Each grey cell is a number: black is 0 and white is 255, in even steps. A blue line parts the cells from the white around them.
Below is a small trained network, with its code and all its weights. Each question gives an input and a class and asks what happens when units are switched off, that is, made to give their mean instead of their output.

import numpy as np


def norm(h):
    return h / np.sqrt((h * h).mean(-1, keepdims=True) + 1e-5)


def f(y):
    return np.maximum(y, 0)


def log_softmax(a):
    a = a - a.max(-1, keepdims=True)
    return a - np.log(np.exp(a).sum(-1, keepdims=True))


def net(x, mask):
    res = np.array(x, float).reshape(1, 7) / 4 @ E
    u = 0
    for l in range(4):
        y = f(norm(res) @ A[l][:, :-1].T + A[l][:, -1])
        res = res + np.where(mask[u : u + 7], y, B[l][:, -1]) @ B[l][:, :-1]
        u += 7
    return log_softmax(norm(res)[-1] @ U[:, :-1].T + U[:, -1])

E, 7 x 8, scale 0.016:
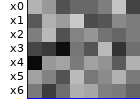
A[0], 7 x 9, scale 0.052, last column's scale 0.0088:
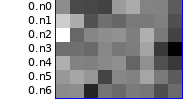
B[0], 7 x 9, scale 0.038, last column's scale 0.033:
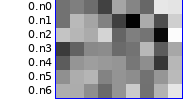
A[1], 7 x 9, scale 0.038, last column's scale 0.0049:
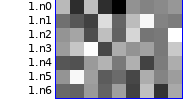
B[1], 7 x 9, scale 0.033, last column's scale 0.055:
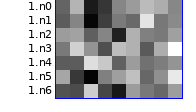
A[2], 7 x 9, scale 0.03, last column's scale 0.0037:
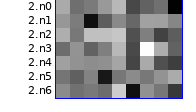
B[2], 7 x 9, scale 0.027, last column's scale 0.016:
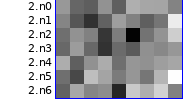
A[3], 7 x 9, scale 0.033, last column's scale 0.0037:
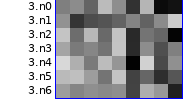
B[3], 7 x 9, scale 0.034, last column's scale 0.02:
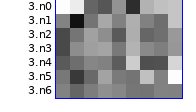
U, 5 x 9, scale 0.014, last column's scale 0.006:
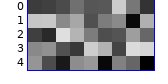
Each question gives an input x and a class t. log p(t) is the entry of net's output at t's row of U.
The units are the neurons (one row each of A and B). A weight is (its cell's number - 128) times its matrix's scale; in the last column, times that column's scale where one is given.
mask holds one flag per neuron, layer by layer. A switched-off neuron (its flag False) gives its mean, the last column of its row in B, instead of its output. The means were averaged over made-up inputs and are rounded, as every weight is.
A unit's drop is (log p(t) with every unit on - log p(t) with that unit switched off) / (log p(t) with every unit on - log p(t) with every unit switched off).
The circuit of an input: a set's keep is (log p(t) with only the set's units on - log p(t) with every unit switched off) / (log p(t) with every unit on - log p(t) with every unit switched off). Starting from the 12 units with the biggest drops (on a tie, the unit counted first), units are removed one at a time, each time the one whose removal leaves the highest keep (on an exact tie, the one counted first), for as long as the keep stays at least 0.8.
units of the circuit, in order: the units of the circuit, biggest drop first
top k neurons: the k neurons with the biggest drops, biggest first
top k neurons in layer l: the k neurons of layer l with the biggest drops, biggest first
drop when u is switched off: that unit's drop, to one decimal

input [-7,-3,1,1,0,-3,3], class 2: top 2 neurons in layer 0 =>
0.n2, 0.n6
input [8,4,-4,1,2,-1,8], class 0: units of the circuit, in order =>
0.n3
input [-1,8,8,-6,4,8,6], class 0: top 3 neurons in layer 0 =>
0.n6, 0.n5, 0.n2
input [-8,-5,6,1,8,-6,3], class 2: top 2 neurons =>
0.n6, 0.n2
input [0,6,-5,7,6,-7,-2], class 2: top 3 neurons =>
0.n6, 0.n2, 0.n1
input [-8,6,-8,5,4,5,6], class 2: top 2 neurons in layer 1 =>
1.n4, 1.n5
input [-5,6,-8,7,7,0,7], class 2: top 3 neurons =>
0.n2, 1.n4, 0.n6
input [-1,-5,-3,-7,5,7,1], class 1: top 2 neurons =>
0.n2, 0.n0
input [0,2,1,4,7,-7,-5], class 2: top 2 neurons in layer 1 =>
1.n3, 1.n5
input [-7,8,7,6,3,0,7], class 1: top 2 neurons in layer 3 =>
3.n5, 3.n1
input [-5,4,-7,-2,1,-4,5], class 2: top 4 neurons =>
0.n6, 0.n2, 0.n5, 0.n0
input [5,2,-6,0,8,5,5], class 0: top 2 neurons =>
1.n1, 0.n2
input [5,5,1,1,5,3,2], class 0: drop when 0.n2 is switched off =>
0.2
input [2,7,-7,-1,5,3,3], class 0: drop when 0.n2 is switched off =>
0.5
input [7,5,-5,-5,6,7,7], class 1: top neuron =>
0.n0
